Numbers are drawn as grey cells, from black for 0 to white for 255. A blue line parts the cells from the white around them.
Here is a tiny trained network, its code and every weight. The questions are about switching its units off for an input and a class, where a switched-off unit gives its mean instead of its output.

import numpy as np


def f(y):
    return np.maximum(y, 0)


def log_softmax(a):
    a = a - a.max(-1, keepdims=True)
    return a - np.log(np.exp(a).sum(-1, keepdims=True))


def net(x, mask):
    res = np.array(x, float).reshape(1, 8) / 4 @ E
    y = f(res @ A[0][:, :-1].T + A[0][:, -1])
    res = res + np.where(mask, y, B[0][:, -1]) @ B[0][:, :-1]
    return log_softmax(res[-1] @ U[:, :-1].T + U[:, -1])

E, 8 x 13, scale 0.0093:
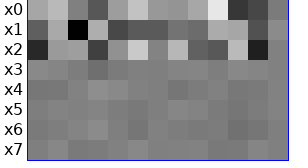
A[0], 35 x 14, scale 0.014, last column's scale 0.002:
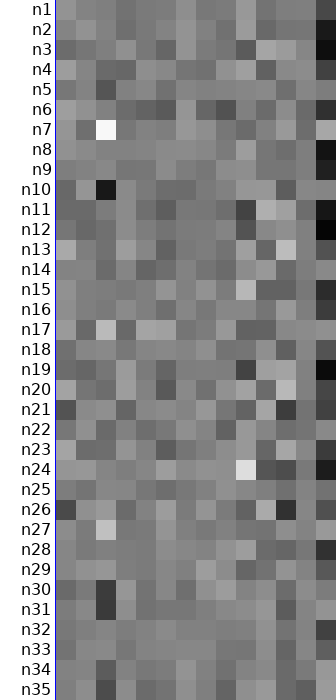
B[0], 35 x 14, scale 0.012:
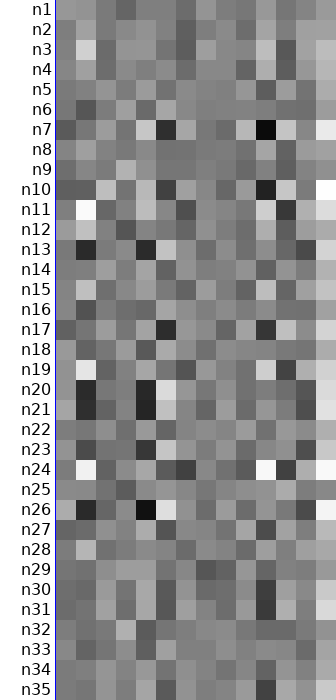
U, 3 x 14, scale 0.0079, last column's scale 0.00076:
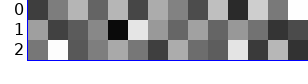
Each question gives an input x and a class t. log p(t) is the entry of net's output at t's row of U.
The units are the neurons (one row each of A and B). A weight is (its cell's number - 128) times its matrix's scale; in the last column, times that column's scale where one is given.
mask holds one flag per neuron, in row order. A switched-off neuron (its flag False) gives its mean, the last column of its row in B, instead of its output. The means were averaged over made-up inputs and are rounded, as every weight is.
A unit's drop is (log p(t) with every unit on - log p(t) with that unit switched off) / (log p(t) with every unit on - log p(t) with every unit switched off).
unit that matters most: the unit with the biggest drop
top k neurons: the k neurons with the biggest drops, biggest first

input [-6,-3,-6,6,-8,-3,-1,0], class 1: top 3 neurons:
[n20; n13; n24]
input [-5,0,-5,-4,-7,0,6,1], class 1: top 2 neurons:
[n20; n24]
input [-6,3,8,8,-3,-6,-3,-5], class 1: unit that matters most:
n26
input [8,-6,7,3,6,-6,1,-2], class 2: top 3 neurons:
[n24; n15; n20]
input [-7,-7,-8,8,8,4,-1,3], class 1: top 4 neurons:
[n20; n13; n23; n10]
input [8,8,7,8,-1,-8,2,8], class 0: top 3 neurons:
[n10; n31; n30]
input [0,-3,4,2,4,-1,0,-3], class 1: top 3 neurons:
[n10; n26; n21]
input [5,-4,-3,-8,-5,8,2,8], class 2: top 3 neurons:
[n24; n10; n31]
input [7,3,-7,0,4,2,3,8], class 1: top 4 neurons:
[n20; n13; n23; n11]
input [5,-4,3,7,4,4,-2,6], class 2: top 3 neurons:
[n24; n10; n31]
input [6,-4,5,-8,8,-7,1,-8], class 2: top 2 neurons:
[n24; n20]
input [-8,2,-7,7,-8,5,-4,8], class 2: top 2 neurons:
[n11; n19]
